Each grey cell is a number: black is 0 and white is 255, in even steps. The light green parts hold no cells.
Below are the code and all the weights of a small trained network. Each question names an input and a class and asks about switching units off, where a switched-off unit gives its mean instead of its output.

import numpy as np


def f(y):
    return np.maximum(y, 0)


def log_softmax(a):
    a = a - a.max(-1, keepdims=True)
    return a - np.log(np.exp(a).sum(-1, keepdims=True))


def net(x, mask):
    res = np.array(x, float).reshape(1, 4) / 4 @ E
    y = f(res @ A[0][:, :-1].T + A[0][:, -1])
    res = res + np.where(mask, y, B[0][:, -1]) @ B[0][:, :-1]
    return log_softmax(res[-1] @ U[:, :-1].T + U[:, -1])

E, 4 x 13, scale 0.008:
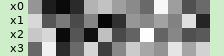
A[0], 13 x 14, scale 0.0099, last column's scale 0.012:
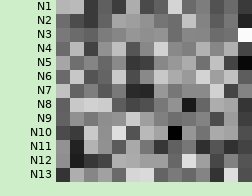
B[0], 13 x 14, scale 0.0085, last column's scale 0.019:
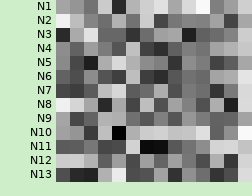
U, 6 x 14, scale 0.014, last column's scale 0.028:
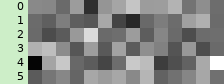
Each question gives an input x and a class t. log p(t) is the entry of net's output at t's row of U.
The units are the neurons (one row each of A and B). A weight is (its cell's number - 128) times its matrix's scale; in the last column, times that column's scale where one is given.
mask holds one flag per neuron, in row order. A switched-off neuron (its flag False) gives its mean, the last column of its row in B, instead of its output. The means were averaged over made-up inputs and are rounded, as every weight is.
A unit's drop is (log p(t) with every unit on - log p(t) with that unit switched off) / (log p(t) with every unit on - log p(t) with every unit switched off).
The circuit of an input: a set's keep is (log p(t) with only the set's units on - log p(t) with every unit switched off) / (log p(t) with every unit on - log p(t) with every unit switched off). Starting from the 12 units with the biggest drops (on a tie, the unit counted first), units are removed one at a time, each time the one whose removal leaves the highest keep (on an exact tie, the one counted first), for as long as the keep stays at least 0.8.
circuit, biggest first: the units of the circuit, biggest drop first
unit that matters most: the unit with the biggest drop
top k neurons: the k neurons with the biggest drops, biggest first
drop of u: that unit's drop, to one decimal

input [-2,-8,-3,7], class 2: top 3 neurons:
N13, N11, N9
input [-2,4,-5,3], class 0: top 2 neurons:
N10, N13
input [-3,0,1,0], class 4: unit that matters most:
N12
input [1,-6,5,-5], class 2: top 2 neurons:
N13, N10
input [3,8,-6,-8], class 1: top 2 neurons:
N11, N13
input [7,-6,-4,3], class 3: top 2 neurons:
N12, N2
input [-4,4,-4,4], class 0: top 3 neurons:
N10, N13, N11
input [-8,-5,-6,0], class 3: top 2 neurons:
N8, N1
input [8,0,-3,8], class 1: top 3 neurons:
N6, N4, N8
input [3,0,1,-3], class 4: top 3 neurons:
N8, N6, N4
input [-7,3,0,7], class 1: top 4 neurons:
N6, N4, N12, N2
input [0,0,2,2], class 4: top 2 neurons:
N10, N11
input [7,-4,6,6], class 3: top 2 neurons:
N12, N10
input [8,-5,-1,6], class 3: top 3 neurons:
N12, N2, N11
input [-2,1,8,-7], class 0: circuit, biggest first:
N1
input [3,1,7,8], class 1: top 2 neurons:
N6, N10
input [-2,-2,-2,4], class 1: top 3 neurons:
N6, N4, N7
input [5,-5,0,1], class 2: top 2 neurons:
N13, N8
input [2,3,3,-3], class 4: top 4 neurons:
N10, N13, N6, N4
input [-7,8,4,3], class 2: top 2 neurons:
N7, N5
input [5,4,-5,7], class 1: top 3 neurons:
N6, N4, N1
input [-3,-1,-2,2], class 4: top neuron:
N12
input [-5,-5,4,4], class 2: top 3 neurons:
N13, N10, N12
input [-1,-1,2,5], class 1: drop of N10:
0.0
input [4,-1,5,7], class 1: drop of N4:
0.1
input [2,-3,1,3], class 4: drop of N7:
0.1
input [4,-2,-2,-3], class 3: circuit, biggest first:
N12
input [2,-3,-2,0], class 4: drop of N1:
0.2
